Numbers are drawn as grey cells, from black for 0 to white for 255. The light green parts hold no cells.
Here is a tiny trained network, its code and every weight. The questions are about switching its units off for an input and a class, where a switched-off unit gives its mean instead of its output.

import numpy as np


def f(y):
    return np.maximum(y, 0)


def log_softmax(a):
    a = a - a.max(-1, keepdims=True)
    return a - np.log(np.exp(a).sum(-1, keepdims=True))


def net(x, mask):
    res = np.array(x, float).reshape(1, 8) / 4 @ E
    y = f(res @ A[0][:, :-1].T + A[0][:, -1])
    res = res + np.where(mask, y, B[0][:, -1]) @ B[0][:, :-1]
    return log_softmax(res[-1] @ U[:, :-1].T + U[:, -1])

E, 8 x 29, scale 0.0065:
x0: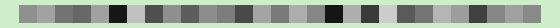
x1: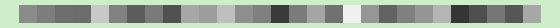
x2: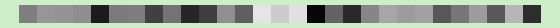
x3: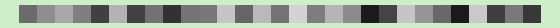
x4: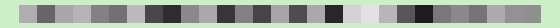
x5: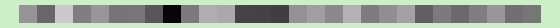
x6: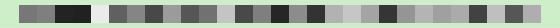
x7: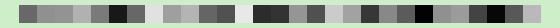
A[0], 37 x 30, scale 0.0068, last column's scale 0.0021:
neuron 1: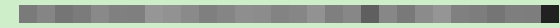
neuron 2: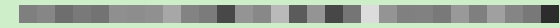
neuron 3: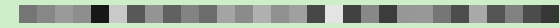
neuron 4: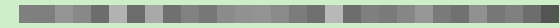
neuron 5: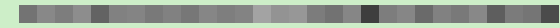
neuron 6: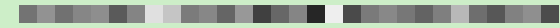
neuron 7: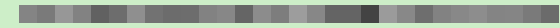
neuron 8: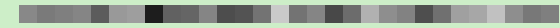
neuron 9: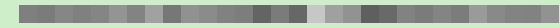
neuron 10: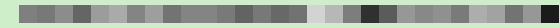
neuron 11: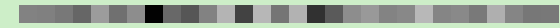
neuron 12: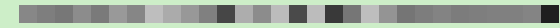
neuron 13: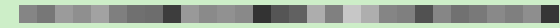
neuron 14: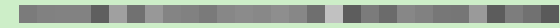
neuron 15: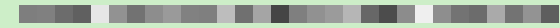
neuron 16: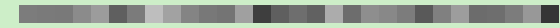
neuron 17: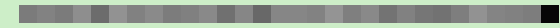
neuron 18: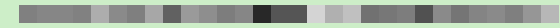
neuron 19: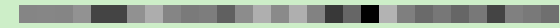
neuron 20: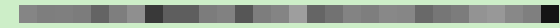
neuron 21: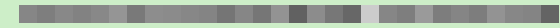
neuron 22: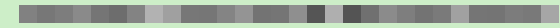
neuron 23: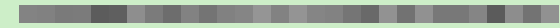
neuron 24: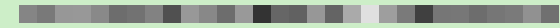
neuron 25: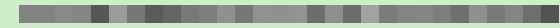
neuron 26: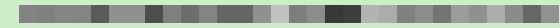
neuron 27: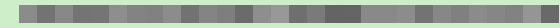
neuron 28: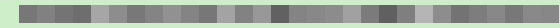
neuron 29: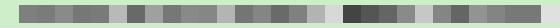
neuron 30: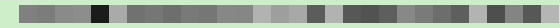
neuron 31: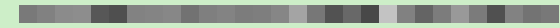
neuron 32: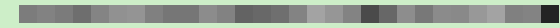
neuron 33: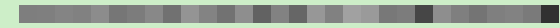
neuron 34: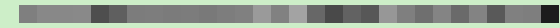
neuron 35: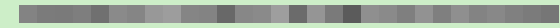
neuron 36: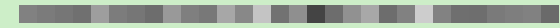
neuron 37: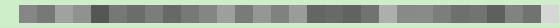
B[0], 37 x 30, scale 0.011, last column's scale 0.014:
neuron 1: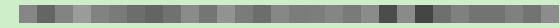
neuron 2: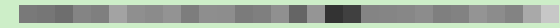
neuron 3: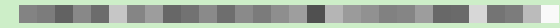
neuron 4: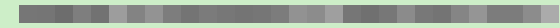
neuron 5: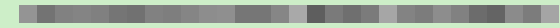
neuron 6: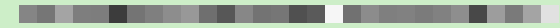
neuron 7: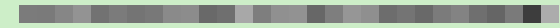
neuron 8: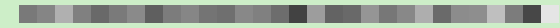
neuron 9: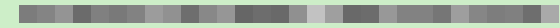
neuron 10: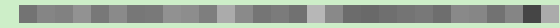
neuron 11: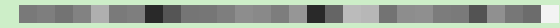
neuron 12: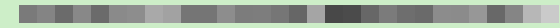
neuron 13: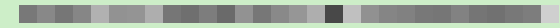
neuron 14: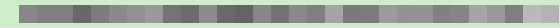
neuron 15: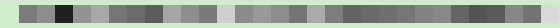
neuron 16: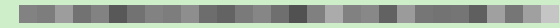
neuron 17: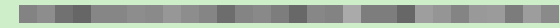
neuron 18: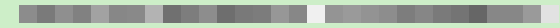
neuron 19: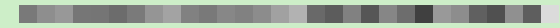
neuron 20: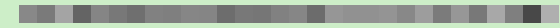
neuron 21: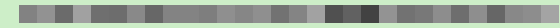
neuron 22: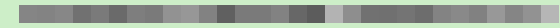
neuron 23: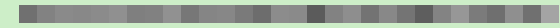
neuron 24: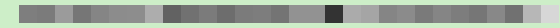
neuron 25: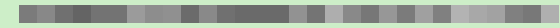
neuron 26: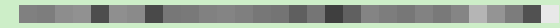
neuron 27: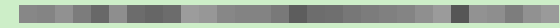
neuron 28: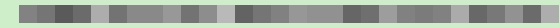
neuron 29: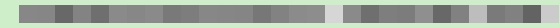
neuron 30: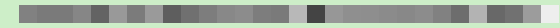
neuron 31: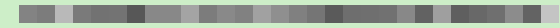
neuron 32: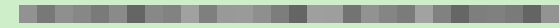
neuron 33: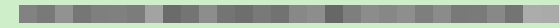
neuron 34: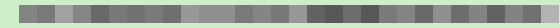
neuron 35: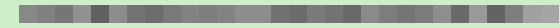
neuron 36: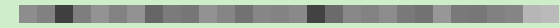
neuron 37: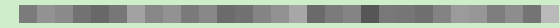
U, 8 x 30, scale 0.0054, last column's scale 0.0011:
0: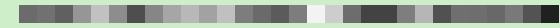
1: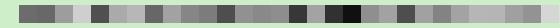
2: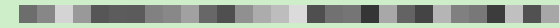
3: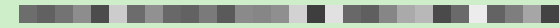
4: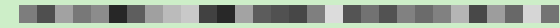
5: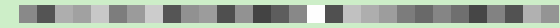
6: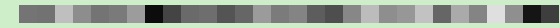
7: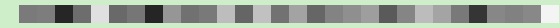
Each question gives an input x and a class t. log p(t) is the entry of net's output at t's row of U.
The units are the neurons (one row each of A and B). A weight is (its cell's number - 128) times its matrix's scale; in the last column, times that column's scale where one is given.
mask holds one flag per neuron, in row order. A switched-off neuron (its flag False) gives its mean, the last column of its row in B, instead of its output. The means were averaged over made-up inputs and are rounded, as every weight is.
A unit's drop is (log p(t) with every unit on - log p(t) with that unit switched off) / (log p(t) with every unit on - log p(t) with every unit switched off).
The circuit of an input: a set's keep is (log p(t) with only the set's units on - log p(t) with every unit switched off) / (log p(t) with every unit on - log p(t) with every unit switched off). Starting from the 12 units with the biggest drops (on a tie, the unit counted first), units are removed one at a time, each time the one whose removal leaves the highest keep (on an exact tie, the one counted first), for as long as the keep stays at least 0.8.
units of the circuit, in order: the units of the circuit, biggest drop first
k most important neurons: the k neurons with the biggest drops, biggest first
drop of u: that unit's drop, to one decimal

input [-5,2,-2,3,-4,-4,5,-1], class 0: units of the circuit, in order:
(neuron 15)
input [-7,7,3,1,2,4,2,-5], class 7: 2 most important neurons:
(neuron 15; neuron 11)
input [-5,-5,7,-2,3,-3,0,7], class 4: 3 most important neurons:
(neuron 6; neuron 16; neuron 22)
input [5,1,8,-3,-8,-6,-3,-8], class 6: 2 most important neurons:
(neuron 11; neuron 26)
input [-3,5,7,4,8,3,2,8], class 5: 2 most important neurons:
(neuron 24; neuron 13)
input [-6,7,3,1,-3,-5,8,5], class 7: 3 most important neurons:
(neuron 15; neuron 36; neuron 28)
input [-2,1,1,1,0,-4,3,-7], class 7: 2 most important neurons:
(neuron 15; neuron 36)
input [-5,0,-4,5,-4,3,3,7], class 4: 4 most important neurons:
(neuron 6; neuron 16; neuron 22; neuron 14)
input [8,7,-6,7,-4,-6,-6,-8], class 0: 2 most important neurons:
(neuron 10; neuron 29)
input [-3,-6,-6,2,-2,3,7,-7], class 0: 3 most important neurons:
(neuron 10; neuron 29; neuron 32)
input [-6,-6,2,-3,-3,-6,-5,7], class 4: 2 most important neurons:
(neuron 6; neuron 16)
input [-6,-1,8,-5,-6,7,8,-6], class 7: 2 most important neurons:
(neuron 11; neuron 15)
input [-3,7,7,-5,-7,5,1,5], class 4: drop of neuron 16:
0.1
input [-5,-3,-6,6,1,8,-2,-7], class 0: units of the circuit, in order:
(neuron 10)
